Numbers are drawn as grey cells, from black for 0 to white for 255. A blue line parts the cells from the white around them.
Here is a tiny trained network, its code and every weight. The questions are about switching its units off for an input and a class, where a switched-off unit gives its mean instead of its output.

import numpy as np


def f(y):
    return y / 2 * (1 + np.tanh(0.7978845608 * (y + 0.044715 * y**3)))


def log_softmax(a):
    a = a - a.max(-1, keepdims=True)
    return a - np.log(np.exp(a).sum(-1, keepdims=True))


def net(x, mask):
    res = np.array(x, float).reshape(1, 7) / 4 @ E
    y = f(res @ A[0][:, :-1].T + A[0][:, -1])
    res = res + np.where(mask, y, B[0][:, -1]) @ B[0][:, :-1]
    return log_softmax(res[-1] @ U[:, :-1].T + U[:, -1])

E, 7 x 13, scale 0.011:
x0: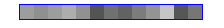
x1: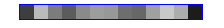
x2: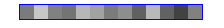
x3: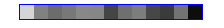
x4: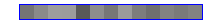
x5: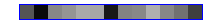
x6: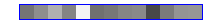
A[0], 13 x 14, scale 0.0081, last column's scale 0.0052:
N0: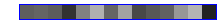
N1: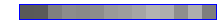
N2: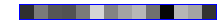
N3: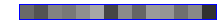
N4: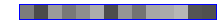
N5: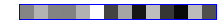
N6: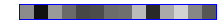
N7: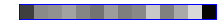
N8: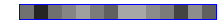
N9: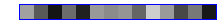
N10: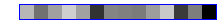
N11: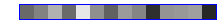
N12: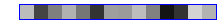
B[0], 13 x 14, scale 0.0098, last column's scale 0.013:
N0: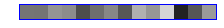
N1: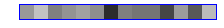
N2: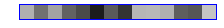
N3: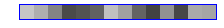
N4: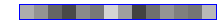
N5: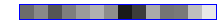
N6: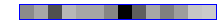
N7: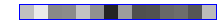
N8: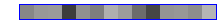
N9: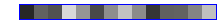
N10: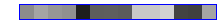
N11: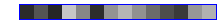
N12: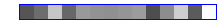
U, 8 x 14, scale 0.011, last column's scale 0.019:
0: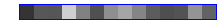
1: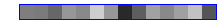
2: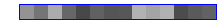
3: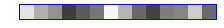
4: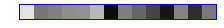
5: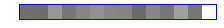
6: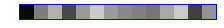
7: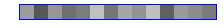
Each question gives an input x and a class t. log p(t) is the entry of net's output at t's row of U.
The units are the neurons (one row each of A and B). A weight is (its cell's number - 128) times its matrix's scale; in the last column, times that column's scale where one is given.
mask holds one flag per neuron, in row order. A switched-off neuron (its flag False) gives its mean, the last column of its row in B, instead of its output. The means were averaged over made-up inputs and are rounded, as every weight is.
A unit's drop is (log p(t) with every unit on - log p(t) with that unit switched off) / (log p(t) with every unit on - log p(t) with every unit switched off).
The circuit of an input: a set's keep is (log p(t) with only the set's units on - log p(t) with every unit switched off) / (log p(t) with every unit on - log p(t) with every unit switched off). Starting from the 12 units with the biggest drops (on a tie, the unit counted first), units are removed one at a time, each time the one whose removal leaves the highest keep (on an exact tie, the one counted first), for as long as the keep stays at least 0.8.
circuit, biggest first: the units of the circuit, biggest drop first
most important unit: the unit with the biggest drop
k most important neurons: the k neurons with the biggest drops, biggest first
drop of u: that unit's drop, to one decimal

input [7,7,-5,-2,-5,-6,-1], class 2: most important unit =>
N12
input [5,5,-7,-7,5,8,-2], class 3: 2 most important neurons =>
[N4, N3]
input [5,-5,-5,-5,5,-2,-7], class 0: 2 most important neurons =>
[N9, N5]
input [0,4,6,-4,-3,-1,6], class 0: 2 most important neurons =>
[N11, N6]
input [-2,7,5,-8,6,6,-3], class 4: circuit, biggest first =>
[N1, N7]
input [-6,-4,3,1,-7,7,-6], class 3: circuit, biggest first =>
[N8, N3]
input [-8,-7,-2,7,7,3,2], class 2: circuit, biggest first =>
[N2, N0]
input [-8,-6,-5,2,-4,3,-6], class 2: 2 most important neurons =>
[N2, N0]
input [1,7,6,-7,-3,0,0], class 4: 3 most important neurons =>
[N7, N1, N12]
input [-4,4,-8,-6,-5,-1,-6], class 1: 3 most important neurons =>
[N6, N11, N12]
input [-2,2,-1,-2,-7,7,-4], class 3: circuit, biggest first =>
[N3, N4]
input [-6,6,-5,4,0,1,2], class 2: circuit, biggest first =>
[N2, N12]
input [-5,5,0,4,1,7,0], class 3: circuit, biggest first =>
[N4, N3]
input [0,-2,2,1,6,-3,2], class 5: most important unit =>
N3
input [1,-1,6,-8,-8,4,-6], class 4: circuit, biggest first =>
[N7, N1]
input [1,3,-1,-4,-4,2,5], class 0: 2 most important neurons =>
[N11, N12]
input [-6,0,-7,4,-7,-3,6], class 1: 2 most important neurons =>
[N6, N9]
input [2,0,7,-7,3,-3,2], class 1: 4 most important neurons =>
[N5, N12, N9, N2]
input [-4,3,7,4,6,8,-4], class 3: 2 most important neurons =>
[N3, N4]
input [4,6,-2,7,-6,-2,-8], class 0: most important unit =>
N9
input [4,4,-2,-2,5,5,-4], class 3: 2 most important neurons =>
[N4, N3]
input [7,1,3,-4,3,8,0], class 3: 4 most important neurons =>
[N3, N4, N8, N2]
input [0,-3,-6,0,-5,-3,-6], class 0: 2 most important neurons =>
[N9, N5]
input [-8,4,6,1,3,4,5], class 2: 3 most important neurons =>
[N2, N0, N6]
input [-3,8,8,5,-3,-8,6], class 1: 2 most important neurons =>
[N12, N5]
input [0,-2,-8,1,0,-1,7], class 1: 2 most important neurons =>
[N6, N9]
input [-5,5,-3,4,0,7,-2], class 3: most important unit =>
N4
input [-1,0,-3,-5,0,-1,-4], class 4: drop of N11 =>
0.2
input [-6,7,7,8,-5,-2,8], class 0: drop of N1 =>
0.1
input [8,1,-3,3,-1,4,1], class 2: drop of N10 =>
0.8
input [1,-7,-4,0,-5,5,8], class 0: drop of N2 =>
0.0
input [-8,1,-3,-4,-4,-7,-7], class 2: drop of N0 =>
0.1
